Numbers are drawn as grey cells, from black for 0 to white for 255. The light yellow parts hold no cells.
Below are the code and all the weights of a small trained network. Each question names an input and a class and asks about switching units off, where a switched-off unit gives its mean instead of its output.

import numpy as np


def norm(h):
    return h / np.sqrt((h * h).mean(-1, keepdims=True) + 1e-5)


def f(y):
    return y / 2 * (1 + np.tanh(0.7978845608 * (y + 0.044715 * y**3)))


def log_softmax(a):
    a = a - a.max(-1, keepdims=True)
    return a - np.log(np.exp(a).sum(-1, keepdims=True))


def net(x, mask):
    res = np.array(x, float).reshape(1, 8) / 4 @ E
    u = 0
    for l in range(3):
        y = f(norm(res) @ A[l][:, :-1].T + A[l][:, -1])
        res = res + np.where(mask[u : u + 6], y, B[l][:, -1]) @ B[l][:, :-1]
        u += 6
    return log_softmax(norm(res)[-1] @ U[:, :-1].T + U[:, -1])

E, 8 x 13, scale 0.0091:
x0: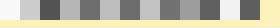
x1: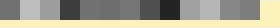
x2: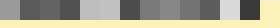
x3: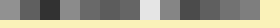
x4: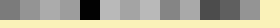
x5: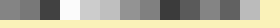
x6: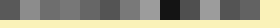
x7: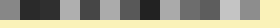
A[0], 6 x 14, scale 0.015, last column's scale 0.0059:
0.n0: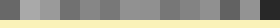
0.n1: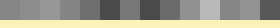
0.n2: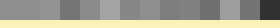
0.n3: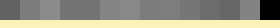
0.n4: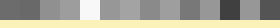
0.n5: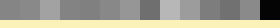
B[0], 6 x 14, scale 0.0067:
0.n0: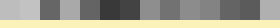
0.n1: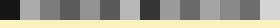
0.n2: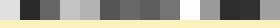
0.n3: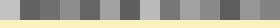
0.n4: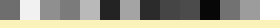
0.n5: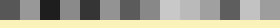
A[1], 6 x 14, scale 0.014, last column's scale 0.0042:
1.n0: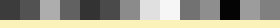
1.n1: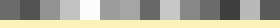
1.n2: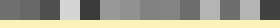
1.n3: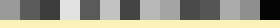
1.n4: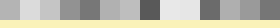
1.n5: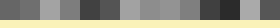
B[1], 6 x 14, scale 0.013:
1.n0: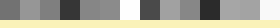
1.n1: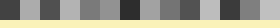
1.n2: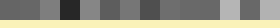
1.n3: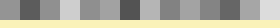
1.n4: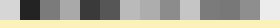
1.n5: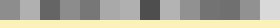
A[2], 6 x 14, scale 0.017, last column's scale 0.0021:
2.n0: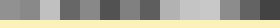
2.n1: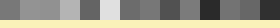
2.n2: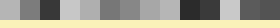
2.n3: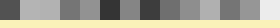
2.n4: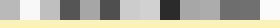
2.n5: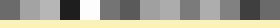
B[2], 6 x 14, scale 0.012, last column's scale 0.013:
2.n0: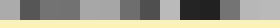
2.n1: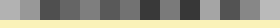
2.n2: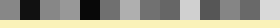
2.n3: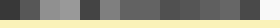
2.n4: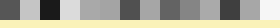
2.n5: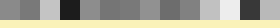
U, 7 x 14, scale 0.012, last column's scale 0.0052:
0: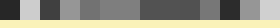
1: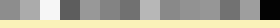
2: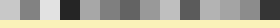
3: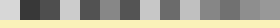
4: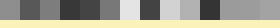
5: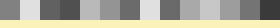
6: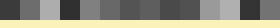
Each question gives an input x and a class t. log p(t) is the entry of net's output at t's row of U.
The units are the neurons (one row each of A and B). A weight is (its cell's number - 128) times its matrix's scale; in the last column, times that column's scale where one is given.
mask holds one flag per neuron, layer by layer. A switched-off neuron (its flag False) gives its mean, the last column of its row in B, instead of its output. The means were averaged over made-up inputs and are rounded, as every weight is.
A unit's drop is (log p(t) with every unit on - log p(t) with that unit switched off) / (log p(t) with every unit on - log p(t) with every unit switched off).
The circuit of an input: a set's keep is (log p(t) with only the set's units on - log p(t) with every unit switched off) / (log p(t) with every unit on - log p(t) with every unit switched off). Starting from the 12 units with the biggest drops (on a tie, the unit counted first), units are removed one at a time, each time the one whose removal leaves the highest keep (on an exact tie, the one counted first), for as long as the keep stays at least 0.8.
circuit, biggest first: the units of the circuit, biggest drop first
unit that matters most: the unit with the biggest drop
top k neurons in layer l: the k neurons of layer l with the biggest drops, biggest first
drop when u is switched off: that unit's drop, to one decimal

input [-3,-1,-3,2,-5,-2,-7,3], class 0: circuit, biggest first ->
(1.n1)
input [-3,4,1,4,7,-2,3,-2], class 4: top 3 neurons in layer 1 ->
(1.n0; 1.n5; 1.n1)
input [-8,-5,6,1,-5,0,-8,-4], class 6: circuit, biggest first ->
(2.n5; 1.n4)
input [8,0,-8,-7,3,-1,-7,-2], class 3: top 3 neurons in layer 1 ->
(1.n4; 1.n0; 1.n5)
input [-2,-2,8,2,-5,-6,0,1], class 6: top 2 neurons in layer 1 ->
(1.n4; 1.n0)
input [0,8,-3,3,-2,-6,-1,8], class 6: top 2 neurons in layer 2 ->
(2.n4; 2.n3)
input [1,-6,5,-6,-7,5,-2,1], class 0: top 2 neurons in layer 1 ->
(1.n1; 1.n4)
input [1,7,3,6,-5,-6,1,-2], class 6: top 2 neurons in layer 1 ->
(1.n4; 1.n3)
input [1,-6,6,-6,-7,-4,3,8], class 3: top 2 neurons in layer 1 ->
(1.n0; 1.n3)
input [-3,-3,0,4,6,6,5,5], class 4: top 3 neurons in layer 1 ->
(1.n2; 1.n0; 1.n5)
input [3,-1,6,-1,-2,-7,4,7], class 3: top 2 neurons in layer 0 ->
(0.n1; 0.n4)
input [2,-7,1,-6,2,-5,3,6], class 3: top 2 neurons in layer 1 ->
(1.n3; 1.n0)
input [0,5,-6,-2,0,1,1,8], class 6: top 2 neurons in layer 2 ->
(2.n4; 2.n3)
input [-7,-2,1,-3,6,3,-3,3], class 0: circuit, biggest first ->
(1.n1)
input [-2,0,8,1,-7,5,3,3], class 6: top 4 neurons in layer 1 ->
(1.n4; 1.n3; 1.n5; 1.n0)
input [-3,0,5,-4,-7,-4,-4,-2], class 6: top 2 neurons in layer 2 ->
(2.n3; 2.n5)
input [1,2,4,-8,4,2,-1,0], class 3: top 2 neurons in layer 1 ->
(1.n0; 1.n4)
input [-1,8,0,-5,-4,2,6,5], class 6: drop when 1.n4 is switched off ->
0.2
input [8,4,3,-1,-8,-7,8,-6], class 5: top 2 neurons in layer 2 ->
(2.n4; 2.n5)
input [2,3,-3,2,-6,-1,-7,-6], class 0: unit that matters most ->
0.n4
